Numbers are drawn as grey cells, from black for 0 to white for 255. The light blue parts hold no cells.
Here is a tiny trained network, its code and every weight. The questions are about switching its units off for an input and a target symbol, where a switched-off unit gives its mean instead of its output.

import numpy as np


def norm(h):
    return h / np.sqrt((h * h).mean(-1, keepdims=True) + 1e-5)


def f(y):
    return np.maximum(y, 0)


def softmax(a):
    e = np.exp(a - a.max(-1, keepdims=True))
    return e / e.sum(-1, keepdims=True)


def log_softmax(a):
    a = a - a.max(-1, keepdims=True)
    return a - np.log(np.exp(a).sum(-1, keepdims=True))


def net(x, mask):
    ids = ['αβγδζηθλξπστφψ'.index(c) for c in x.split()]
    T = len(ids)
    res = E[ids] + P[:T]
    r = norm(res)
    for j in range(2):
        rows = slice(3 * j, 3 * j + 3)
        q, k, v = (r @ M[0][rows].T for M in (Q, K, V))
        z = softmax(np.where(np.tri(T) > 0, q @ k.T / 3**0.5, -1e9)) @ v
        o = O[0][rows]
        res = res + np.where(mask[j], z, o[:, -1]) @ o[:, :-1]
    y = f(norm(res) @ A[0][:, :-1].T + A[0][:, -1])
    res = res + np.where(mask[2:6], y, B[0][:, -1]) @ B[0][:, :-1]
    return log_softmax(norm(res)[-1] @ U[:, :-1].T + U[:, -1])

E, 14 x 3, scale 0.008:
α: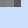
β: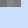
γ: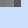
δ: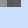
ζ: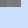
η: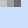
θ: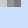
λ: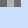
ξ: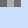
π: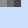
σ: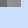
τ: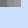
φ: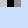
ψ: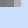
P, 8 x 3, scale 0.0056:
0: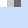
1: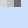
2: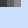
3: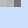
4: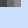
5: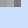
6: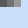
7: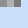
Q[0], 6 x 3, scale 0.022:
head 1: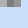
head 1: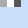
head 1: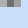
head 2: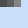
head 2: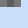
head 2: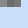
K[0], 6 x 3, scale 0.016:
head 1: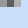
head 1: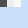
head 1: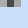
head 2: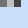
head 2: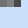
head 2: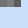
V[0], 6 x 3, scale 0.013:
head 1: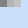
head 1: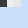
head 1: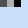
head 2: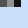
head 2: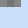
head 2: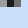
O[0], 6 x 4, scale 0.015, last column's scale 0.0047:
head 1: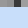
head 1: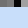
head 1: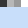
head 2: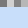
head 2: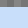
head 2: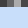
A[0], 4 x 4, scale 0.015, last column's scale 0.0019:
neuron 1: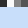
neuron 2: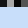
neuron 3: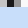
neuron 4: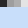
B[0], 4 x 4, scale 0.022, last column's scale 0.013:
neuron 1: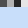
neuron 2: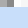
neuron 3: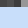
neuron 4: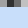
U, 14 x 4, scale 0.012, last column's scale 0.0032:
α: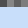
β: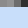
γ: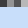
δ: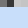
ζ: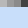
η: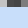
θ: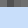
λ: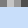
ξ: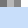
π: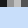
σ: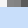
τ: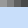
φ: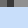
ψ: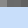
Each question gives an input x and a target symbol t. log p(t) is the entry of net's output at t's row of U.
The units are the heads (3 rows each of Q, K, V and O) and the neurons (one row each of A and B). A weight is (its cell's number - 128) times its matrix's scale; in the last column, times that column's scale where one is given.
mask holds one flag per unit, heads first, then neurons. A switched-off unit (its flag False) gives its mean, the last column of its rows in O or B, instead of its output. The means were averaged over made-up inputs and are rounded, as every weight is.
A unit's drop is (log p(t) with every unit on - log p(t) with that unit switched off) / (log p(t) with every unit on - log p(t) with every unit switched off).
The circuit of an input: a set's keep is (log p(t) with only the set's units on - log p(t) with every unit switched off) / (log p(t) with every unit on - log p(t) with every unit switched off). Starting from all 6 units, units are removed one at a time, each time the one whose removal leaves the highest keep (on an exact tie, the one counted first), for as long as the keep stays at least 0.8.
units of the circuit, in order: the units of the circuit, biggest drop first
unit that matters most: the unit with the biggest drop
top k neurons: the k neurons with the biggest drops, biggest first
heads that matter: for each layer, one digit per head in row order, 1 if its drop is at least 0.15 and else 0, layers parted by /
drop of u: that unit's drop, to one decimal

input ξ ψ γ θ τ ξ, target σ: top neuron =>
[neuron 1]
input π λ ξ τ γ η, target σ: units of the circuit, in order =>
[head 1; neuron 1; neuron 2]
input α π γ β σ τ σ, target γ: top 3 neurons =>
[neuron 2; neuron 1; neuron 4]
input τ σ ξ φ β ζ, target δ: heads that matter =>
01
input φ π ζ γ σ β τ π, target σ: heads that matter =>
10
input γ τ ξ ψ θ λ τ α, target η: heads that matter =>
11
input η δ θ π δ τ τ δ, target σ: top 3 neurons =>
[neuron 2; neuron 1; neuron 4]
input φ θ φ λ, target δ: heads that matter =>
01
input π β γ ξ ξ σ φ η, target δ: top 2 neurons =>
[neuron 2; neuron 1]
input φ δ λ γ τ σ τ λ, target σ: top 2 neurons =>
[neuron 2; neuron 1]
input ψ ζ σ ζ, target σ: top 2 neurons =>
[neuron 1; neuron 4]
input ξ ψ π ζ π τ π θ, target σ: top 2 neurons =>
[neuron 1; neuron 2]
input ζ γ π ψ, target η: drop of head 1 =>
0.3
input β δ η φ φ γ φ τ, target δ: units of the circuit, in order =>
[head 2]
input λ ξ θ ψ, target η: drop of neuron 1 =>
0.1
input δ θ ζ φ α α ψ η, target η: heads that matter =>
10
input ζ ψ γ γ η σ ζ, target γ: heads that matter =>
10
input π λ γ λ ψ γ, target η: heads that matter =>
11
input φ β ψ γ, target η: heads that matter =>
10
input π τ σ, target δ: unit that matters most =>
head 1
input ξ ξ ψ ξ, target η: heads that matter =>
11
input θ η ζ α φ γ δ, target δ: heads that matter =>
10
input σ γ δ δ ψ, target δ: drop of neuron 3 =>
0.0
